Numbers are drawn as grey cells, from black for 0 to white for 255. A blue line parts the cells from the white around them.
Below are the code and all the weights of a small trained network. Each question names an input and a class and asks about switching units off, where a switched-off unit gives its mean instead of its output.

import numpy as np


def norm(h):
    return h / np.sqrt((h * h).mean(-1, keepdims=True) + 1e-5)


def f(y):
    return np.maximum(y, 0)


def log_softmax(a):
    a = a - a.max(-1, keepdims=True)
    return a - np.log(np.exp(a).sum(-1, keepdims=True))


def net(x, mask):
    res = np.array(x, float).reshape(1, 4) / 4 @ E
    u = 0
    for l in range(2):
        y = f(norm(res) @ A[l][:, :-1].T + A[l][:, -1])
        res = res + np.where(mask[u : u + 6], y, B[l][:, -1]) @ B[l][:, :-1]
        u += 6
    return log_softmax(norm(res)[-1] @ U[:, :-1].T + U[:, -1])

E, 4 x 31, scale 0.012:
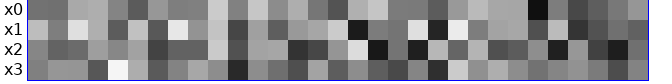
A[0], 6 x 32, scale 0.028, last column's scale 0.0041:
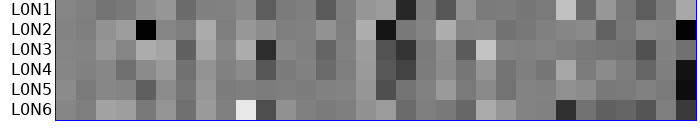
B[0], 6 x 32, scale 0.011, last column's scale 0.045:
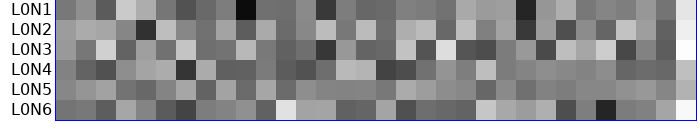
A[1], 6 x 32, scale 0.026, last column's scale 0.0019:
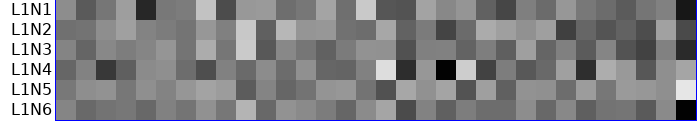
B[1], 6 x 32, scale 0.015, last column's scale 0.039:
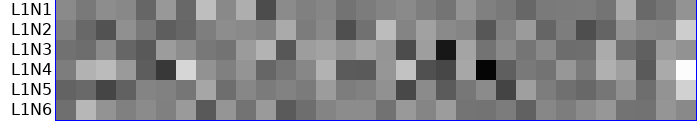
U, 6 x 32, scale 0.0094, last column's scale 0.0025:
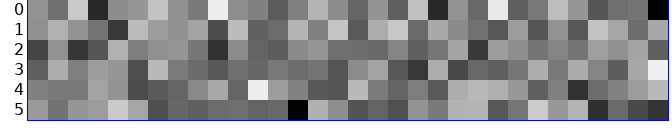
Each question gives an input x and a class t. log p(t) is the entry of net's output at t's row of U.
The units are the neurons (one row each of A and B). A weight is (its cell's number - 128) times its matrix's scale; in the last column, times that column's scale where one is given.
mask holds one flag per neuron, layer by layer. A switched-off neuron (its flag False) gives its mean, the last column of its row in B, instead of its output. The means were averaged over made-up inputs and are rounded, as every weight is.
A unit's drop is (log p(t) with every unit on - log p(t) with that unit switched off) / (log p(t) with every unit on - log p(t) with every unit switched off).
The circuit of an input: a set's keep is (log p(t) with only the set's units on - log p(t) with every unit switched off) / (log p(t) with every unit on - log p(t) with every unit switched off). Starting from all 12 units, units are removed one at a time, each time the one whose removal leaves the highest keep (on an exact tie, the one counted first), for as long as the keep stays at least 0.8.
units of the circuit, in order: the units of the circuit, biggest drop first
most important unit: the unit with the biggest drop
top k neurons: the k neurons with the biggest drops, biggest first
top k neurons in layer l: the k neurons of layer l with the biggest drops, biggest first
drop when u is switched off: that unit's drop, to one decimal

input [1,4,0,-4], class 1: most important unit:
L0N2
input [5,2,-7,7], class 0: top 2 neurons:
[L0N3 L0N1]
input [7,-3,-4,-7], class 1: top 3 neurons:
[L0N6 L0N3 L1N4]
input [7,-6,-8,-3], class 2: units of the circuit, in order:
[L0N6 L0N3 L0N2 L1N4]
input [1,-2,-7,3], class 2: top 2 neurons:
[L0N6 L0N3]
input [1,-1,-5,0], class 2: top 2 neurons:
[L1N5 L0N6]
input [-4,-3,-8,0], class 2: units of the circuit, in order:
[L1N5 L1N4]
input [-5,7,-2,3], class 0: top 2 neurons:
[L0N3 L0N1]
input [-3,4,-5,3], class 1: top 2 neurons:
[L0N2 L0N5]
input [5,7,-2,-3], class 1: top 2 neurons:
[L0N2 L0N5]
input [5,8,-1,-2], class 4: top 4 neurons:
[L0N6 L1N2 L0N1 L1N4]
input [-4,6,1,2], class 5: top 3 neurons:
[L0N3 L0N4 L1N4]
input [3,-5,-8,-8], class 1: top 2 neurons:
[L0N6 L1N4]
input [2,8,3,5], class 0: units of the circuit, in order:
[L0N3]
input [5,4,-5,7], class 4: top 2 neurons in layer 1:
[L1N2 L1N4]
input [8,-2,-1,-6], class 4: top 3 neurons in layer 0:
[L0N3 L0N1 L0N2]
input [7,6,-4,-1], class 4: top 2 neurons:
[L0N6 L1N2]
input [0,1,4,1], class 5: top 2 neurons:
[L0N3 L0N1]
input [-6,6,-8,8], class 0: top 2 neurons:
[L0N3 L0N1]
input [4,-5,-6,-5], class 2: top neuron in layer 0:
[L0N1]
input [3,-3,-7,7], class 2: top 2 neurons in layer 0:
[L0N6 L0N3]
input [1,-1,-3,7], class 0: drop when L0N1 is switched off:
0.2
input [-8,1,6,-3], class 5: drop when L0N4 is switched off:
0.3
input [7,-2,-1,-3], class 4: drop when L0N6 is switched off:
0.0
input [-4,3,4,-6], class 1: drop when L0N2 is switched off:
0.2
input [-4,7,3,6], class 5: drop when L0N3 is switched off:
0.1
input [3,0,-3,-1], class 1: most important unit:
L0N6
